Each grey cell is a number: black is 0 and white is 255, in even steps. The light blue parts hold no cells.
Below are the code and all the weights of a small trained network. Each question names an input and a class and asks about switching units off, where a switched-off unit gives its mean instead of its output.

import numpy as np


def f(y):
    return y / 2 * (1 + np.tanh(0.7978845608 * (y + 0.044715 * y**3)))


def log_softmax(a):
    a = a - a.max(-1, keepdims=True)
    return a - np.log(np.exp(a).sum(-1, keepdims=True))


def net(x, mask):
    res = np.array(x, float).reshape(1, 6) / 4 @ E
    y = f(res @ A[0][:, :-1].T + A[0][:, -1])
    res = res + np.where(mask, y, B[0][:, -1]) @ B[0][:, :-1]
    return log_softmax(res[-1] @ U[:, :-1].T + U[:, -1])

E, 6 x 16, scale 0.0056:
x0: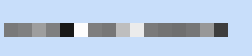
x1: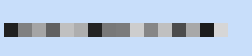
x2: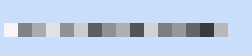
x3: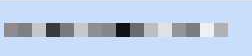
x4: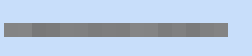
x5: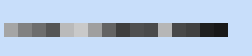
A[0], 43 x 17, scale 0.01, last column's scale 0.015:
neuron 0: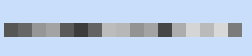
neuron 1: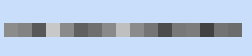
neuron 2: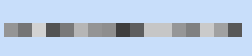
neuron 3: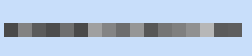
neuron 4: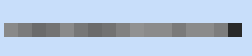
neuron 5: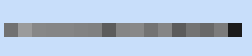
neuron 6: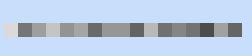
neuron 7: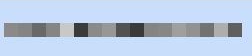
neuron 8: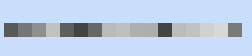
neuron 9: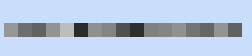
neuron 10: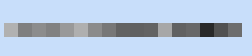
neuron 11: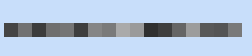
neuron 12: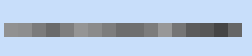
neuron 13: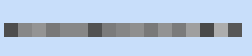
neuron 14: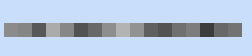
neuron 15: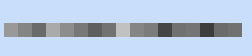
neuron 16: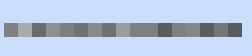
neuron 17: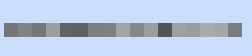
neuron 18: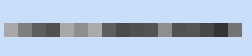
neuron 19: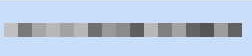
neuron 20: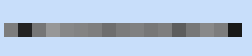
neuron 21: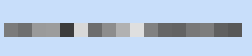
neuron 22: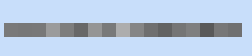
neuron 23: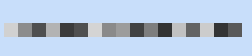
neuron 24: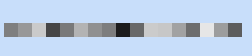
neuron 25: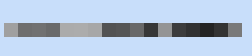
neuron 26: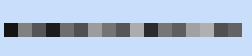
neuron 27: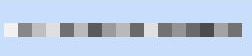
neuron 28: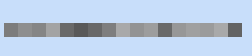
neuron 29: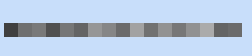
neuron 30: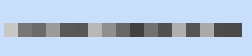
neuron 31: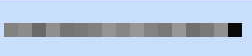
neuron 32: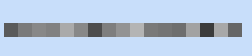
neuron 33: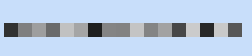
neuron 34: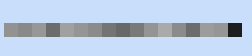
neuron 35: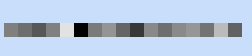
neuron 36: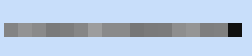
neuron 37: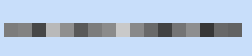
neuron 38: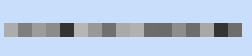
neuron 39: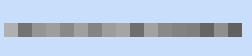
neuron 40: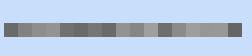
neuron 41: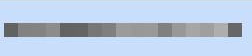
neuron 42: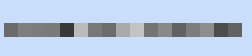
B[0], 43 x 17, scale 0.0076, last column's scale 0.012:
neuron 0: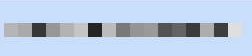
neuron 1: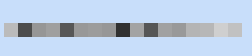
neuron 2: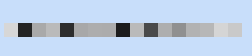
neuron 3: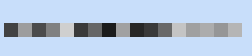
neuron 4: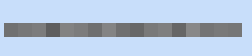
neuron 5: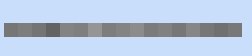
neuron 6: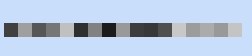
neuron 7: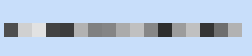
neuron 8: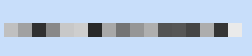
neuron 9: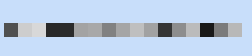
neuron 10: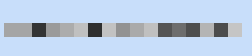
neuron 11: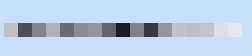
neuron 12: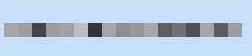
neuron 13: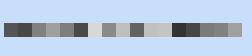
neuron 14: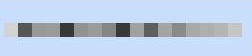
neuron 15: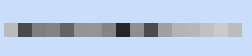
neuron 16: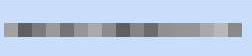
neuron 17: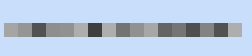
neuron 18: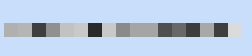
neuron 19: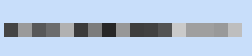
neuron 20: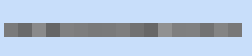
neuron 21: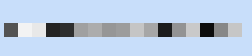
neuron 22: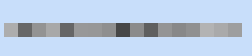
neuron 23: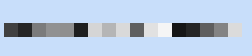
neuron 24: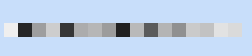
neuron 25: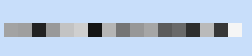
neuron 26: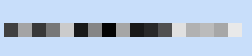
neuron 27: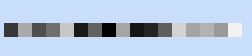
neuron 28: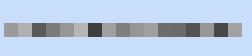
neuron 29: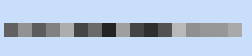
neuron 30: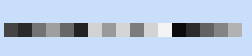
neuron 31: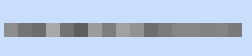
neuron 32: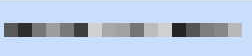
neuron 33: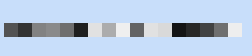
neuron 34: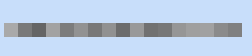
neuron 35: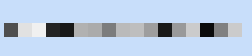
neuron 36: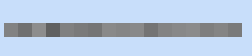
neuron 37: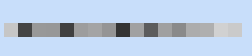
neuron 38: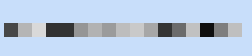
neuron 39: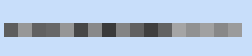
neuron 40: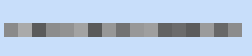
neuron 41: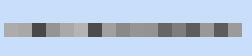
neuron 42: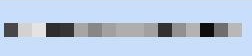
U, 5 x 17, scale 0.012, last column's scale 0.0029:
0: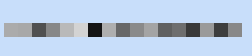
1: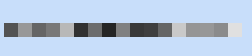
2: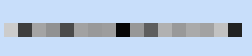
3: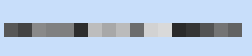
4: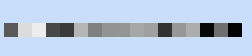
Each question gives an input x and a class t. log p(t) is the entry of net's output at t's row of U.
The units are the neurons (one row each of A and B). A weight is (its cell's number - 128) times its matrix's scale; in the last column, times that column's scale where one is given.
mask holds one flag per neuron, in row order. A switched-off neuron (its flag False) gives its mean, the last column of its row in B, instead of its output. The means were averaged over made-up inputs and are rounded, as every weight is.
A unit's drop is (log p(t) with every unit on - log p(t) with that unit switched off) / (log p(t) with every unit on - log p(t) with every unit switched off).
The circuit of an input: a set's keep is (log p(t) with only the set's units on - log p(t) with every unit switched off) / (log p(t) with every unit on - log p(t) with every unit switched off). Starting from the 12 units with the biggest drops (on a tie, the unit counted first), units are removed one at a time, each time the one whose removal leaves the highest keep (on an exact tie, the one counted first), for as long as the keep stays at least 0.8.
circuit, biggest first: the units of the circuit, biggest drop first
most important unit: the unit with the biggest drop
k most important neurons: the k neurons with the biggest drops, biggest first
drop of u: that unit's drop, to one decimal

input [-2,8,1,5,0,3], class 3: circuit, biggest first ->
(neuron 33)
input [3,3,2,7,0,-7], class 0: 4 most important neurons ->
(neuron 8; neuron 0; neuron 11; neuron 41)
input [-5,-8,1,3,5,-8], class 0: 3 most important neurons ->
(neuron 8; neuron 0; neuron 33)
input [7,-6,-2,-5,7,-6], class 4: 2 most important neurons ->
(neuron 38; neuron 21)
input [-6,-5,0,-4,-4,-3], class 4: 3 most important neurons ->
(neuron 35; neuron 9; neuron 7)
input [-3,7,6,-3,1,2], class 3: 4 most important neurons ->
(neuron 33; neuron 32; neuron 26; neuron 13)
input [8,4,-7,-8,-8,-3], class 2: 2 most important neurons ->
(neuron 11; neuron 37)
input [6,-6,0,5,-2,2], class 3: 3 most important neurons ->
(neuron 23; neuron 30; neuron 35)
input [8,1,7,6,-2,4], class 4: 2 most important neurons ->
(neuron 21; neuron 38)
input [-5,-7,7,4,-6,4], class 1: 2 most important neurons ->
(neuron 27; neuron 6)
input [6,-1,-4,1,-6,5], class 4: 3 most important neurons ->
(neuron 38; neuron 42; neuron 8)
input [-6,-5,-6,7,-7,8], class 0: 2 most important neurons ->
(neuron 18; neuron 25)
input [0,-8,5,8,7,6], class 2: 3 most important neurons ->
(neuron 24; neuron 2; neuron 33)
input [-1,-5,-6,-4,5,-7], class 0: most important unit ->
neuron 8
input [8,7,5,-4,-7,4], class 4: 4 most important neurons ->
(neuron 21; neuron 42; neuron 23; neuron 30)
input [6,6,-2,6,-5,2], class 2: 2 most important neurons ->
(neuron 24; neuron 2)
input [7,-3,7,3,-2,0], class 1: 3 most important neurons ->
(neuron 27; neuron 6; neuron 19)
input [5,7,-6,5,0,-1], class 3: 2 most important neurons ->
(neuron 33; neuron 27)
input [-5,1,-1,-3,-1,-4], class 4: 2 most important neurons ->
(neuron 35; neuron 25)
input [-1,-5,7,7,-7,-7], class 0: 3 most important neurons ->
(neuron 8; neuron 0; neuron 26)
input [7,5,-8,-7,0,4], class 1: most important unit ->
neuron 26
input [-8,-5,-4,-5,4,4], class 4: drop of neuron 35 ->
0.2
